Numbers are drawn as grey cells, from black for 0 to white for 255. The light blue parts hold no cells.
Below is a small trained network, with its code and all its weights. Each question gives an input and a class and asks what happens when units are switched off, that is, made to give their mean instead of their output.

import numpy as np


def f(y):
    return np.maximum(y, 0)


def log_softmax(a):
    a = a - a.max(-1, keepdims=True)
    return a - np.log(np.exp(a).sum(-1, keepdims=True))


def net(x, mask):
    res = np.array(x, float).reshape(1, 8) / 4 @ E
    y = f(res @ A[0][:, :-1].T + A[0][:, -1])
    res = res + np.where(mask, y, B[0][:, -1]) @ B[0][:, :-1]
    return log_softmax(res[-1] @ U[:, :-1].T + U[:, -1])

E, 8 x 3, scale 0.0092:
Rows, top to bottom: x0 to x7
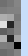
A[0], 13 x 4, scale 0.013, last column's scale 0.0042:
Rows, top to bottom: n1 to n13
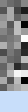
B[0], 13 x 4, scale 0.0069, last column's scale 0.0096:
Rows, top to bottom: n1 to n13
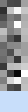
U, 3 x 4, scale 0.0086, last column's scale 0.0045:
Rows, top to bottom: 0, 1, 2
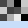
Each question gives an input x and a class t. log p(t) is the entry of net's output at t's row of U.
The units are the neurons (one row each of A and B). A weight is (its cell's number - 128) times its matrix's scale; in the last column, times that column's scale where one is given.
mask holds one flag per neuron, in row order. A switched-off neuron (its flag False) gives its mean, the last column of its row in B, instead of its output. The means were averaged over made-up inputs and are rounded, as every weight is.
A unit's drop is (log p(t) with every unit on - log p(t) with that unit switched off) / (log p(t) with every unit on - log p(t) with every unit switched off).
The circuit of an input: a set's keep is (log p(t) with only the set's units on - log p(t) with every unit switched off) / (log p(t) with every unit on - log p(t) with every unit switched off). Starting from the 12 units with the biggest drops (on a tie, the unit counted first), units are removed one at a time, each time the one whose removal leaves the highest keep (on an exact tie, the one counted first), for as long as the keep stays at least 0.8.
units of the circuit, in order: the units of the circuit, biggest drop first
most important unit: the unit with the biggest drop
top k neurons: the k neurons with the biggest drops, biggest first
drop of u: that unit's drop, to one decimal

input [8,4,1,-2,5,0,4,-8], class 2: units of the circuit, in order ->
[n11]
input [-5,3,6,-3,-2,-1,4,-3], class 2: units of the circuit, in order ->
[n11, n2]
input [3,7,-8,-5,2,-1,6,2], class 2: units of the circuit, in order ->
[n2, n11]
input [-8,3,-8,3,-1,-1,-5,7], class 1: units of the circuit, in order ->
[n2, n10]
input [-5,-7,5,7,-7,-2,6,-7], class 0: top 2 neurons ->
[n9, n3]
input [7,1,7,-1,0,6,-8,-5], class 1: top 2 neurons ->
[n11, n2]
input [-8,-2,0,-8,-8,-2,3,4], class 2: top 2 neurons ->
[n2, n10]
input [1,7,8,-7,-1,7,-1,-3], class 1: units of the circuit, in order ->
[n10, n2]
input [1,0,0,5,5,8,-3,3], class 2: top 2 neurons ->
[n12, n4]
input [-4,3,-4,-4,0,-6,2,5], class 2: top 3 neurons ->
[n2, n10, n11]
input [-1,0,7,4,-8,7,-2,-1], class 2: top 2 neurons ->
[n12, n4]
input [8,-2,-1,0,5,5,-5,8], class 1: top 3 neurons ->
[n11, n2, n10]
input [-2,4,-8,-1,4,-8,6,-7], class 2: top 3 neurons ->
[n2, n10, n11]
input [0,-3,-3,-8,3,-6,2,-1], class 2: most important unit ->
n2
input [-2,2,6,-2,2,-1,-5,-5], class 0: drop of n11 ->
0.1
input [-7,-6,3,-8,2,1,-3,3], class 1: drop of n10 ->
0.2
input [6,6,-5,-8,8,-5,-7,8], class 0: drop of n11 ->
0.1
